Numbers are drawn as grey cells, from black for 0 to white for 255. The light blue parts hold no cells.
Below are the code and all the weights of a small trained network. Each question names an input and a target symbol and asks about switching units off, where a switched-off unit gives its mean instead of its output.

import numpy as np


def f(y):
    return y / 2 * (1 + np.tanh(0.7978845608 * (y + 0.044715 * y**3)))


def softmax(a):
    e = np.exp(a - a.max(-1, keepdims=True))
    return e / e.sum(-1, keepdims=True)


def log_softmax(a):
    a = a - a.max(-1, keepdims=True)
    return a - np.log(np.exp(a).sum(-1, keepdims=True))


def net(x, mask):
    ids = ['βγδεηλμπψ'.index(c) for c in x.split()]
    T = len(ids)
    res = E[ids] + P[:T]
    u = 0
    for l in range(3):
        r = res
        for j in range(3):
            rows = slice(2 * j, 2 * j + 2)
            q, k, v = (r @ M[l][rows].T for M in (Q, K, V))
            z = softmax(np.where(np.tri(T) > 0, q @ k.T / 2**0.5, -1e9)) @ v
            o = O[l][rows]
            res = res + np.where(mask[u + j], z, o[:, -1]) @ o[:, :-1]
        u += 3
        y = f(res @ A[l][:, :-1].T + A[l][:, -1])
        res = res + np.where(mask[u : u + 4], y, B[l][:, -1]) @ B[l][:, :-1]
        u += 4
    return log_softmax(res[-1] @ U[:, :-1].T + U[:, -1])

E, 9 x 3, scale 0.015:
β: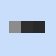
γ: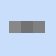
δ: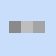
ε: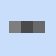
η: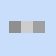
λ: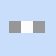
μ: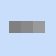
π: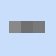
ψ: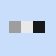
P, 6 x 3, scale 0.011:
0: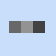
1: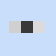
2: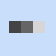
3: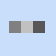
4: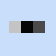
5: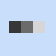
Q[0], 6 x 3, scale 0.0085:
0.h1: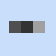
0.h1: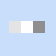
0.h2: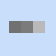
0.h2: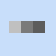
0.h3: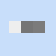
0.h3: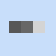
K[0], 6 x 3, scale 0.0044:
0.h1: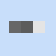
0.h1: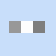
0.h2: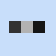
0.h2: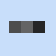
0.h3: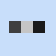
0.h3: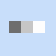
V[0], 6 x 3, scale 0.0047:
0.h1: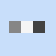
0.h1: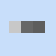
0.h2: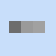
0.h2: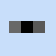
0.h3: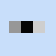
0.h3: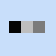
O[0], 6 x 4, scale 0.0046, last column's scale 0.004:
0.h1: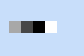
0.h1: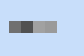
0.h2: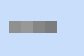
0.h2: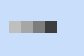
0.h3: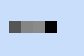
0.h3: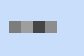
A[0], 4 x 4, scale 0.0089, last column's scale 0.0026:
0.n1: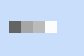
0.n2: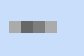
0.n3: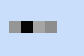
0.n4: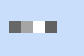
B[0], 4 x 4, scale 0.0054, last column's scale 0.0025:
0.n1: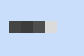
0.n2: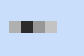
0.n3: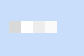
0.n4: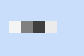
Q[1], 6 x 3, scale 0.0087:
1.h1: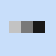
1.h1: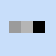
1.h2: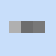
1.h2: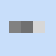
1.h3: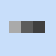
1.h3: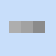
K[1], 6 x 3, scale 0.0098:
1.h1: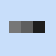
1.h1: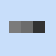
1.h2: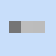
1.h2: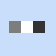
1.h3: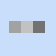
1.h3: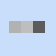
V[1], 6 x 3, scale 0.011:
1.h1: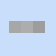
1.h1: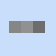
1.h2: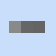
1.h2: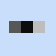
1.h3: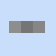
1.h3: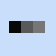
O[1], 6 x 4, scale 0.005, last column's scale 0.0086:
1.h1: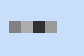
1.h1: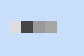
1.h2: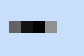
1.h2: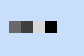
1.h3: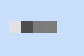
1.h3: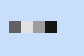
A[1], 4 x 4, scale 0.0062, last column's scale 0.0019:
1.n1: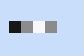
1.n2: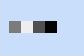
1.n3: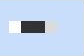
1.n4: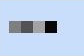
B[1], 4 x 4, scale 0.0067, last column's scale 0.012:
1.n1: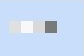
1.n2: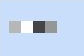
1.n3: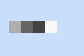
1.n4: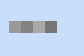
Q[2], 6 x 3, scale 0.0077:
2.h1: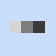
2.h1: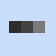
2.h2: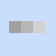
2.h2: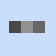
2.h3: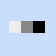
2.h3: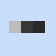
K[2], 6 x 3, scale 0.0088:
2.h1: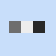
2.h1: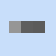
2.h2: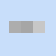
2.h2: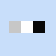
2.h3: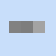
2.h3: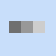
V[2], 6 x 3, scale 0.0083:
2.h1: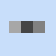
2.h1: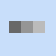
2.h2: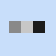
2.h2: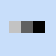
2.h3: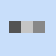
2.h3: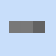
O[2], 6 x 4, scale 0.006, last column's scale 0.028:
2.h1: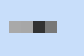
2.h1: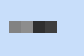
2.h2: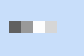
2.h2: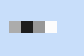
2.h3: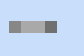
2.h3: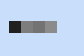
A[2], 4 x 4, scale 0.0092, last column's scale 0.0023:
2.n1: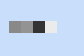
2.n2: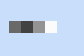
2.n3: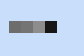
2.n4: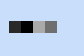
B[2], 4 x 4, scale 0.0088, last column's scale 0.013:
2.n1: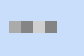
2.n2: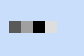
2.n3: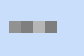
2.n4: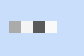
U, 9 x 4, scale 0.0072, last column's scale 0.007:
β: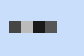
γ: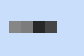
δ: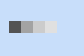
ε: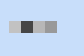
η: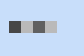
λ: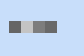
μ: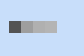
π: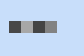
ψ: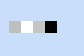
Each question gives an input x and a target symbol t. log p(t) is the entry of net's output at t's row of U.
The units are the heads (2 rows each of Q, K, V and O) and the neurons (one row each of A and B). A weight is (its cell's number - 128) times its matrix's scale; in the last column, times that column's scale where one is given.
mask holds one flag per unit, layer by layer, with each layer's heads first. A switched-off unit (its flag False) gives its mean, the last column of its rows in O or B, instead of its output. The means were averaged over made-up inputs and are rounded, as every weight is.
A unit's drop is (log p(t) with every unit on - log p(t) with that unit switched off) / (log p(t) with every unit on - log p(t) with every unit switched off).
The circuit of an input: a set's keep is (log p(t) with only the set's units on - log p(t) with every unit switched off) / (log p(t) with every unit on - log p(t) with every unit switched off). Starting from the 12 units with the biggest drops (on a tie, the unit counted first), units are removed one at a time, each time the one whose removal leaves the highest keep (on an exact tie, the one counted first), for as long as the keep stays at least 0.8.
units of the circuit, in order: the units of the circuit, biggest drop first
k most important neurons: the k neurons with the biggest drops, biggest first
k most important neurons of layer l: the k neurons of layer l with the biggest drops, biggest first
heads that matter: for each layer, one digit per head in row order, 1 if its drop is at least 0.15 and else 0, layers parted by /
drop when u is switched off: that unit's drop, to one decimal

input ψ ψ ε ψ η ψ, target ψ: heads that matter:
000 / 010 / 110
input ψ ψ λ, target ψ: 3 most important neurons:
2.n4, 1.n2, 1.n3
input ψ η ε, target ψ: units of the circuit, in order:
2.n4, 1.h2, 2.h2, 0.h1
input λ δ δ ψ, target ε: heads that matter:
100 / 000 / 000
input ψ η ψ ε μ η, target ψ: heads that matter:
101 / 010 / 110
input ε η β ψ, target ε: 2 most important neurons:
2.n2, 2.n4
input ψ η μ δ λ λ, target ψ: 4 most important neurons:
2.n4, 0.n1, 1.n2, 1.n3
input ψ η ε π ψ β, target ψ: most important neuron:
2.n4
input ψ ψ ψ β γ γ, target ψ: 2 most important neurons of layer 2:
2.n4, 2.n3
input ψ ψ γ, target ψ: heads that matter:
000 / 010 / 010
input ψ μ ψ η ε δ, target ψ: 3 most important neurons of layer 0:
0.n1, 0.n3, 0.n2
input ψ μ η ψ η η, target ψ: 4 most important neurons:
2.n4, 1.n2, 1.n3, 0.n1
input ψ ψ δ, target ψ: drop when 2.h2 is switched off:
0.9
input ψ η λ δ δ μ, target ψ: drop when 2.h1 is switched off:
0.1
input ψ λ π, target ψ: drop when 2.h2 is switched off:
0.6
